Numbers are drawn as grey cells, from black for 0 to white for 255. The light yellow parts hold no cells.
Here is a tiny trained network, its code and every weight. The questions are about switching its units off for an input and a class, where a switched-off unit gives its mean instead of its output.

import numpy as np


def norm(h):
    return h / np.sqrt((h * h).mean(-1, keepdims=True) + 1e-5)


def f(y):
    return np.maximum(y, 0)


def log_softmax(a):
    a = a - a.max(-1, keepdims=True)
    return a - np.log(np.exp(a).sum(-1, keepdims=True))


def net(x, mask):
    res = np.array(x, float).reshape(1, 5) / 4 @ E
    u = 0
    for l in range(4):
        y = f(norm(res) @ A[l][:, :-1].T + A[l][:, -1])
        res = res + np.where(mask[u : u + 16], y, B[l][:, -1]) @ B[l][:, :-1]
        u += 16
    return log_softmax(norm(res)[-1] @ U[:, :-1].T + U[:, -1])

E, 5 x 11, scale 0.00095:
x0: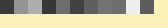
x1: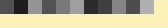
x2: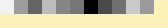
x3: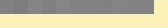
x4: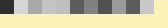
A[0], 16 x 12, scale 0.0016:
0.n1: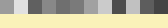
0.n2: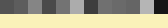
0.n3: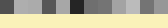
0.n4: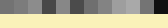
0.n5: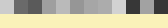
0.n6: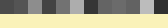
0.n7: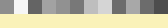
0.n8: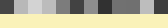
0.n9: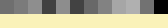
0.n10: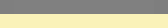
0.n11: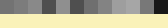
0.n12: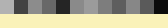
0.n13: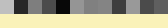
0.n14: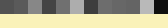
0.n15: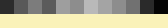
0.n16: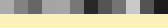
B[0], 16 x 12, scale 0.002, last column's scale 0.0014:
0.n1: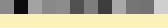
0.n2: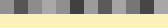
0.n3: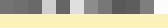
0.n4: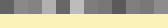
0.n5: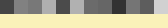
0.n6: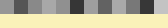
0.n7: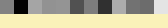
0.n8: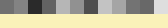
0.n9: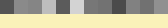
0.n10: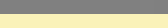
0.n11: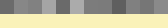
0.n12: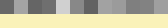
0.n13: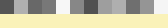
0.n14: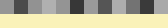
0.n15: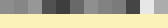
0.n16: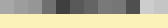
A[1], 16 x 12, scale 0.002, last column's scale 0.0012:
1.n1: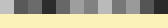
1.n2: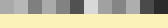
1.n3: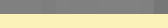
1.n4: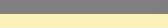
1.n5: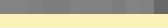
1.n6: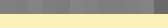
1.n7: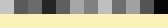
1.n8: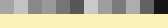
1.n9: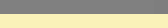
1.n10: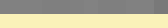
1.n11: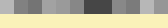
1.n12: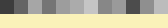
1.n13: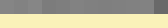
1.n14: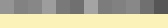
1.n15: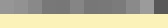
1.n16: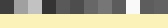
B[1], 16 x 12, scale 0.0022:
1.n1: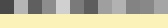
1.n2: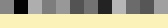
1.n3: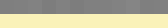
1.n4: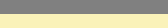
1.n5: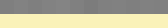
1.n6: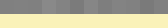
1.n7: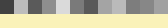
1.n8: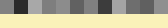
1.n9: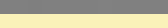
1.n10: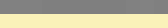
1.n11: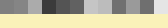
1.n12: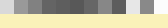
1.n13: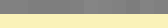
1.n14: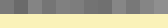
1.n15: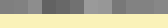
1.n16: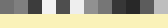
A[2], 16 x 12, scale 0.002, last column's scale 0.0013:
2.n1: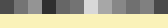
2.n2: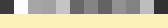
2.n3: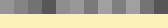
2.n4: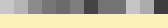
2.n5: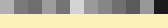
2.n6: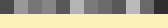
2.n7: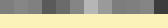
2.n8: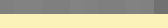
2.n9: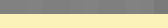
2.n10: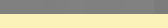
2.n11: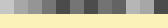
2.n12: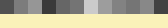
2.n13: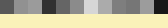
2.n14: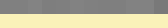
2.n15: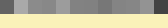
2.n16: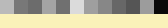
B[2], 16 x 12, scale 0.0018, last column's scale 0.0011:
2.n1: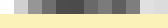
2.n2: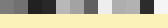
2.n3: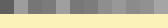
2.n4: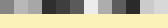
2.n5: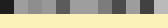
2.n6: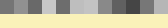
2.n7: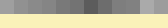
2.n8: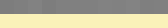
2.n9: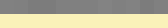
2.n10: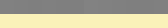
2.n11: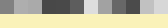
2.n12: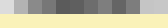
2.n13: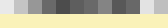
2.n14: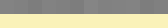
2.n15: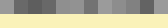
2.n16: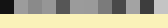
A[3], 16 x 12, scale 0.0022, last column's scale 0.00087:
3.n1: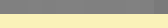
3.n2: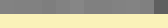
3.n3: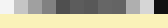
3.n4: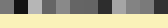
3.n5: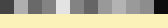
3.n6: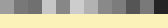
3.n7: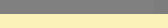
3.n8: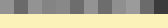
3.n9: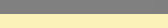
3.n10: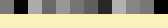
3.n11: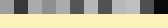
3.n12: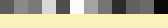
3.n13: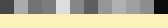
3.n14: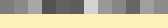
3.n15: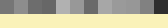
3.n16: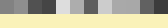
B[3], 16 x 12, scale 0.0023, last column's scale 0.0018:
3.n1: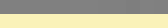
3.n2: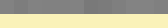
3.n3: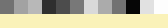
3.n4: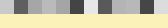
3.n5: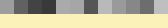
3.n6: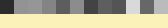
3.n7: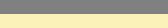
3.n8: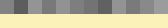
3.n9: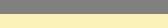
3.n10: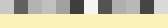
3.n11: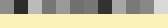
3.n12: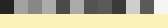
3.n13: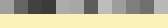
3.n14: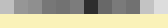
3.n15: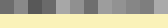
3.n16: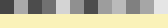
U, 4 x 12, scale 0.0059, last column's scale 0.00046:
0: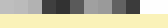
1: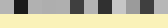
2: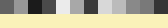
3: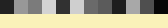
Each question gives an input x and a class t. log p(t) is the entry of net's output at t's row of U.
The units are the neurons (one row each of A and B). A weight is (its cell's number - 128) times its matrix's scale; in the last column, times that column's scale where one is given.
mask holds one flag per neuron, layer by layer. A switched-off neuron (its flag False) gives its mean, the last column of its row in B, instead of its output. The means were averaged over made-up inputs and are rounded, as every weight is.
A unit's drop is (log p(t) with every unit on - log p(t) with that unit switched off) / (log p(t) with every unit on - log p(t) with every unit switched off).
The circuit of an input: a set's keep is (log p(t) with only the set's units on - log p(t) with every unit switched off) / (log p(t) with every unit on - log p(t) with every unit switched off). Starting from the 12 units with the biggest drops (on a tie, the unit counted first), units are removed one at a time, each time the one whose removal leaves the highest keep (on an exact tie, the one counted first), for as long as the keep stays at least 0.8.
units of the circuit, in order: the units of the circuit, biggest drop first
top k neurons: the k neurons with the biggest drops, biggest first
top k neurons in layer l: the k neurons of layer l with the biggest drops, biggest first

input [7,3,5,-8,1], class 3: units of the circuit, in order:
[1.n16]
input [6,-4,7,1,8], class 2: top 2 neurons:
[2.n2; 1.n12]
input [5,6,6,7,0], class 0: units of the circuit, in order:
[2.n4; 3.n3]
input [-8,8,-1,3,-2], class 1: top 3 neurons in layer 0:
[0.n3; 0.n6; 0.n14]
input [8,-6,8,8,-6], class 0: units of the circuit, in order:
[3.n3; 2.n4]
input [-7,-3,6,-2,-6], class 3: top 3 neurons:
[1.n12; 0.n5; 2.n16]
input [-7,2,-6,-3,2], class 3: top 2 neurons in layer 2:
[2.n16; 2.n5]
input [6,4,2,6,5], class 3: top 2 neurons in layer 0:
[0.n13; 0.n3]
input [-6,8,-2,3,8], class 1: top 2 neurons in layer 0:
[0.n13; 0.n6]
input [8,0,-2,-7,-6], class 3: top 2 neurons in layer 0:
[0.n8; 0.n9]
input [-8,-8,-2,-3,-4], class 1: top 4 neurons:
[1.n2; 0.n3; 1.n16; 0.n7]
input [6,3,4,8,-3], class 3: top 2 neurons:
[1.n16; 1.n12]
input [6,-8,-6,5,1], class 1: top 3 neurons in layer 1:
[1.n2; 1.n8; 1.n11]
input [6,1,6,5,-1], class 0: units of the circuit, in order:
[3.n3]
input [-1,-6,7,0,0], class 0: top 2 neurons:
[0.n16; 3.n3]
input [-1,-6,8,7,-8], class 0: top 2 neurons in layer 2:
[2.n4; 2.n2]
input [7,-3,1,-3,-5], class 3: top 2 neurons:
[1.n16; 0.n8]
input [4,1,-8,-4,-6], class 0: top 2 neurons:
[0.n15; 2.n1]
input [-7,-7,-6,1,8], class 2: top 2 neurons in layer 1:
[1.n11; 1.n16]
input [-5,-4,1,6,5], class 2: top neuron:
[1.n16]
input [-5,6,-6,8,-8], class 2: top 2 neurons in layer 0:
[0.n7; 0.n13]
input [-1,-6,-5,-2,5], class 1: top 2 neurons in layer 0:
[0.n7; 0.n16]
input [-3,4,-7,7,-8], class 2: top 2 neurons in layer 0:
[0.n13; 0.n12]
